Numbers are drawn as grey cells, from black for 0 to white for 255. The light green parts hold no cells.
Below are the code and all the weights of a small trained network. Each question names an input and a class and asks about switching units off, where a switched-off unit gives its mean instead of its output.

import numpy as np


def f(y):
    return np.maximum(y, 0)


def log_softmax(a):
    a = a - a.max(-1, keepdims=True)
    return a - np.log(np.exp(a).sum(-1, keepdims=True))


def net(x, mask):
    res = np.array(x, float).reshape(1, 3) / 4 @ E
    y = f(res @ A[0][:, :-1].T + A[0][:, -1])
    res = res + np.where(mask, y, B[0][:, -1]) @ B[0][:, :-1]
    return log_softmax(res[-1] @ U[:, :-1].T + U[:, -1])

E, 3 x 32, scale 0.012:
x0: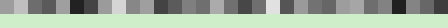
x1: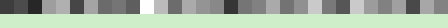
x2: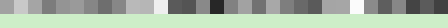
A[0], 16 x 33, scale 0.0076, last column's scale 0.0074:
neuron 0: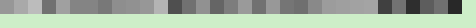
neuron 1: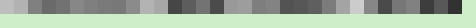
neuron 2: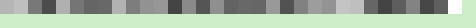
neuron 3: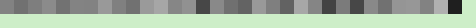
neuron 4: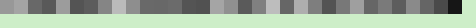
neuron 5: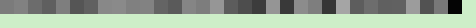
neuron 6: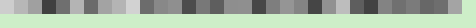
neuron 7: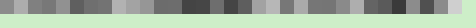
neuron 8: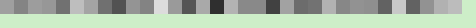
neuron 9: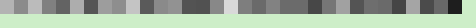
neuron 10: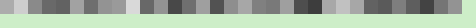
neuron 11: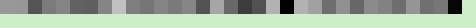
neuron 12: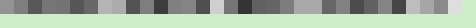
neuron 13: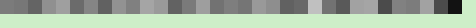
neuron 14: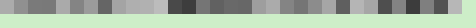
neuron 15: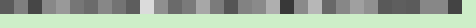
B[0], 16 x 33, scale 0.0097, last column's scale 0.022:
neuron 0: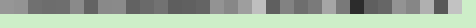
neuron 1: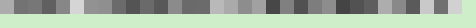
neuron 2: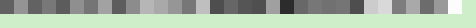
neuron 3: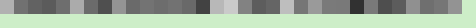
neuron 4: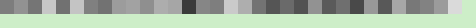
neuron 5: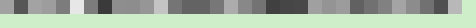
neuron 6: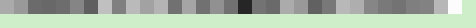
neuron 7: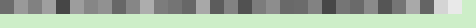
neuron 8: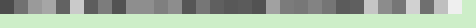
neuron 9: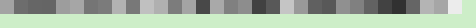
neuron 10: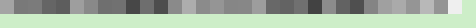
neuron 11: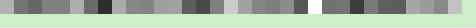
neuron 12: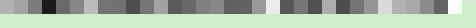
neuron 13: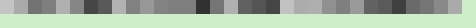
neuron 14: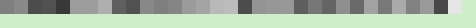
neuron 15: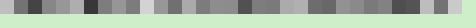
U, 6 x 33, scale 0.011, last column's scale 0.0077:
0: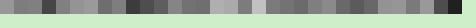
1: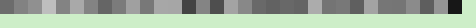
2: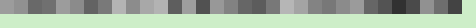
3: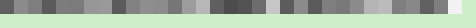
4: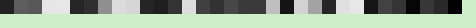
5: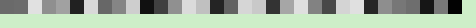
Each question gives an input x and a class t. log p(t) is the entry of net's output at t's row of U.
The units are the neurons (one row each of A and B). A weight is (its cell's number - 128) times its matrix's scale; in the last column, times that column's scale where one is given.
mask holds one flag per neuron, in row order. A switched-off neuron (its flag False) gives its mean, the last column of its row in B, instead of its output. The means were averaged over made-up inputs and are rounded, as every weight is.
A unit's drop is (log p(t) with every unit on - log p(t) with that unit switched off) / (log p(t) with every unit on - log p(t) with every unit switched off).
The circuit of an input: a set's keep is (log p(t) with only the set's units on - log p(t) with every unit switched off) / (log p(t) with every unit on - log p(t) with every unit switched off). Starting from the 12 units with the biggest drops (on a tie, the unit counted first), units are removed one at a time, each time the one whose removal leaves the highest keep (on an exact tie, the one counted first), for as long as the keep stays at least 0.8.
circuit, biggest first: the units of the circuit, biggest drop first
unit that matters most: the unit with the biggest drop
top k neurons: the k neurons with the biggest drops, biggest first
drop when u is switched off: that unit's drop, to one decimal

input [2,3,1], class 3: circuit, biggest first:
[neuron 9]
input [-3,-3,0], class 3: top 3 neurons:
[neuron 4; neuron 11; neuron 5]
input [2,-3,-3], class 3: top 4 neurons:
[neuron 1; neuron 12; neuron 0; neuron 10]
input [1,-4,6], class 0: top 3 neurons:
[neuron 1; neuron 10; neuron 0]
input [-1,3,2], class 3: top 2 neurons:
[neuron 9; neuron 4]
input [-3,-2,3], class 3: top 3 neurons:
[neuron 4; neuron 8; neuron 11]
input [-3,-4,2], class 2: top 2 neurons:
[neuron 2; neuron 12]
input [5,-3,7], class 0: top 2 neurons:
[neuron 1; neuron 10]
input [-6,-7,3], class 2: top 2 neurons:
[neuron 9; neuron 6]
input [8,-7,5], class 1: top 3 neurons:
[neuron 2; neuron 4; neuron 7]
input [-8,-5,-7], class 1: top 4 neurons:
[neuron 8; neuron 10; neuron 14; neuron 1]
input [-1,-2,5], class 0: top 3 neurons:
[neuron 1; neuron 0; neuron 10]
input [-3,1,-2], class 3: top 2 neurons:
[neuron 4; neuron 11]
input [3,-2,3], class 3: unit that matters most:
neuron 2
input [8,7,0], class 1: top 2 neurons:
[neuron 2; neuron 4]
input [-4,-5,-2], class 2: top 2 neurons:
[neuron 2; neuron 4]
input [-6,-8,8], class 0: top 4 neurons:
[neuron 10; neuron 1; neuron 0; neuron 15]
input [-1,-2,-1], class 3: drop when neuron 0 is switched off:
0.2
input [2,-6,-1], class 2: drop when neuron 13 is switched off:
0.0
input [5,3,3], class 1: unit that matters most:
neuron 2
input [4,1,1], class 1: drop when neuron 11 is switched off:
0.1
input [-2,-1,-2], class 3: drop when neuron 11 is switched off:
0.5
